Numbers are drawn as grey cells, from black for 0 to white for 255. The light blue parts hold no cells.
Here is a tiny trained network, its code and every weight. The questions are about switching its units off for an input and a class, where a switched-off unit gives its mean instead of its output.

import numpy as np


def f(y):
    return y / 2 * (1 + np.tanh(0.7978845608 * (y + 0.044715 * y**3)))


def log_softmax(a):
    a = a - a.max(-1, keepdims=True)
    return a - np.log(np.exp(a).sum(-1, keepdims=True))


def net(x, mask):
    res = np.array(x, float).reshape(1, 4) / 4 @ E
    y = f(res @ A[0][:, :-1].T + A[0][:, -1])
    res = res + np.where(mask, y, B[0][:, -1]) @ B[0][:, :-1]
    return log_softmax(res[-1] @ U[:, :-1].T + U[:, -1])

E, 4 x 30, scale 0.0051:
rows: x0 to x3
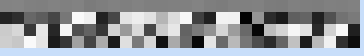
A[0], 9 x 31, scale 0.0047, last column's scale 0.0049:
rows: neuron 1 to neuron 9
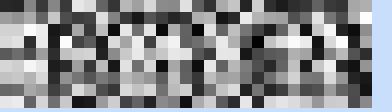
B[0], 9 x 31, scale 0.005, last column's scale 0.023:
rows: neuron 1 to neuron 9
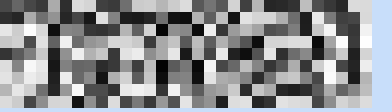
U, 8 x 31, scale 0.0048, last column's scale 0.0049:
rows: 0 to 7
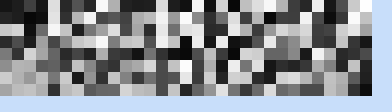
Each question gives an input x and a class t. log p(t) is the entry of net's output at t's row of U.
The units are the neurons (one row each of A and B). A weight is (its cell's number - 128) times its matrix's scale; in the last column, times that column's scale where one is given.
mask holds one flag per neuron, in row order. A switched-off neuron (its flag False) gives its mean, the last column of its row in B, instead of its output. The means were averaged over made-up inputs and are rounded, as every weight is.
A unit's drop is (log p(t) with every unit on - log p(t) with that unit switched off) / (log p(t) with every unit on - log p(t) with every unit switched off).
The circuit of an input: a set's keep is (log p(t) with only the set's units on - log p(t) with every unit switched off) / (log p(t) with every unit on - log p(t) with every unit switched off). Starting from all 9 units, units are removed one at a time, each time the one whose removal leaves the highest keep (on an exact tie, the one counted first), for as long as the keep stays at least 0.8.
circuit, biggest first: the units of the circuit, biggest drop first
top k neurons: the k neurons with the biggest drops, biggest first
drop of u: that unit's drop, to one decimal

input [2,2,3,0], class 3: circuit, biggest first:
(neuron 3; neuron 6)
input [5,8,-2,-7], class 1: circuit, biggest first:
(neuron 1)
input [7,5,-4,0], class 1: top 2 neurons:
(neuron 3; neuron 6)
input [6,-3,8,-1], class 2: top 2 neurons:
(neuron 6; neuron 3)
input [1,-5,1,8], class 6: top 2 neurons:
(neuron 9; neuron 7)
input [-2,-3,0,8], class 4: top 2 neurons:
(neuron 4; neuron 6)
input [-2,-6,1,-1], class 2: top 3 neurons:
(neuron 9; neuron 6; neuron 3)
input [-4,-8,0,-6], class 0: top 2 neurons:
(neuron 2; neuron 4)
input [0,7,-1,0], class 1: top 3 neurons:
(neuron 1; neuron 3; neuron 6)
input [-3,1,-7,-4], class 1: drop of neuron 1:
0.5
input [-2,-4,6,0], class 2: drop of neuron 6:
0.3
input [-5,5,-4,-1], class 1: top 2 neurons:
(neuron 3; neuron 6)
